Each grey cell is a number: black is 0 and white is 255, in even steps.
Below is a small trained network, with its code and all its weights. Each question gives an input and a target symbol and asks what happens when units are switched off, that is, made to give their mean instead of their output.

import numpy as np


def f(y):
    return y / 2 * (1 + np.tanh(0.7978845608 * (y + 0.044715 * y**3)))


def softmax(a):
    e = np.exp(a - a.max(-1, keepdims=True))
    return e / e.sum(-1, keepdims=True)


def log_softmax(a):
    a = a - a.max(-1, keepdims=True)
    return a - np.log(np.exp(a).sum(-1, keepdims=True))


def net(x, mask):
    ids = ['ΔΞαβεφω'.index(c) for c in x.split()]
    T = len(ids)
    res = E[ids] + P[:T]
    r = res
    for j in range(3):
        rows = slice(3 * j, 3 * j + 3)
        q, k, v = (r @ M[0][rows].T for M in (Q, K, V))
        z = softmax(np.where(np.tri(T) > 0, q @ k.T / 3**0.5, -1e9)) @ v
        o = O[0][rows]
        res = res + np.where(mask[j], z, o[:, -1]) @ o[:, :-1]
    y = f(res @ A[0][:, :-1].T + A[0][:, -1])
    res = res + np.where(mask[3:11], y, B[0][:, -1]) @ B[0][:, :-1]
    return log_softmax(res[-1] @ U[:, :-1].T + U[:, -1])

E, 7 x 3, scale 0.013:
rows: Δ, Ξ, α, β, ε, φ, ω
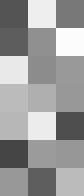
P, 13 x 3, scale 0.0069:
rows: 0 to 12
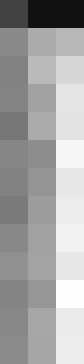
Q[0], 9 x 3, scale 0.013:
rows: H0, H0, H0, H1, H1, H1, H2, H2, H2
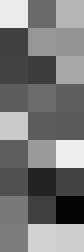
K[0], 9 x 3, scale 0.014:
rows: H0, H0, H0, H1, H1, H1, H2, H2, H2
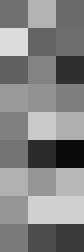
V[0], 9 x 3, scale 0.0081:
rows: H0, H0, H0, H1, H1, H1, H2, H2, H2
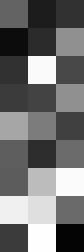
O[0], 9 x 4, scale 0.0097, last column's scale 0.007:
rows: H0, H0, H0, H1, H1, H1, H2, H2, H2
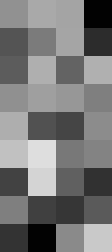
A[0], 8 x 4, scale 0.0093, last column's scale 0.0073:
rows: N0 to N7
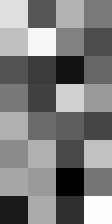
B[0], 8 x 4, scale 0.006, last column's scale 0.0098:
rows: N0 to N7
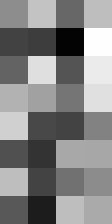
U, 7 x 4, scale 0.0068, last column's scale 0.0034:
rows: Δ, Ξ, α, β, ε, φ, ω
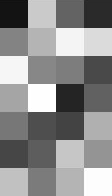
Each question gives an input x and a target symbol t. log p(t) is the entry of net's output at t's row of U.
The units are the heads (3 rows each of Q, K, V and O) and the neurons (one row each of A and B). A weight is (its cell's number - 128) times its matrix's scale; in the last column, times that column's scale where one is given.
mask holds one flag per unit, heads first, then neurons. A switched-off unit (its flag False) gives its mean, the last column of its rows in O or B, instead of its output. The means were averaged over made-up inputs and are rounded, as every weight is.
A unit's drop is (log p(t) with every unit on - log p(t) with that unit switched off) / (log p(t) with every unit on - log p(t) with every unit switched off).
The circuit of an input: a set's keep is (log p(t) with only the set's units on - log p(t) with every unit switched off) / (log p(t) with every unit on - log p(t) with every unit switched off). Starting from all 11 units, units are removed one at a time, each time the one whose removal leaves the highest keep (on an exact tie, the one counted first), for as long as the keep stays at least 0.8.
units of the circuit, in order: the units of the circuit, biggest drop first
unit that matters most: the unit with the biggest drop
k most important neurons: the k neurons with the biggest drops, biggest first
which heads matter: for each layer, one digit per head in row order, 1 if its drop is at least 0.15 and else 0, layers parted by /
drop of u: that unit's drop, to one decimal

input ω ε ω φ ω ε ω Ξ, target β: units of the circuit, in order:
(H2; N1; H1)
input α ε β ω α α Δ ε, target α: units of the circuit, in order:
(H2; N6; N2)
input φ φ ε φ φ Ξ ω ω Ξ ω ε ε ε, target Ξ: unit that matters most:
N1
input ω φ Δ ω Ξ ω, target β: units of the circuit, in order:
(H2; H1)
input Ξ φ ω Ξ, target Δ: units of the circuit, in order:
(H2; N1)
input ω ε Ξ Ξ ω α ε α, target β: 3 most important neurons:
(N0; N1; N7)
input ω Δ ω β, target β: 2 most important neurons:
(N1; N7)
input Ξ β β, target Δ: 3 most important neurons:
(N1; N5; N3)
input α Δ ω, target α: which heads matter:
011
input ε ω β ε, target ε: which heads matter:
011
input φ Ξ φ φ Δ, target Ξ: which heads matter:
100
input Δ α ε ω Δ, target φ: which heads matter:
001
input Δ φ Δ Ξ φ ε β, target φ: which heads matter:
101
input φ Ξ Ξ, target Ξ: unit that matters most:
H0
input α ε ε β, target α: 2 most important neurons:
(N6; N2)
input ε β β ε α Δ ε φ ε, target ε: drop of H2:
0.7
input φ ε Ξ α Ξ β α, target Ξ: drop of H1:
0.1
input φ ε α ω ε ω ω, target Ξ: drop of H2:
0.3
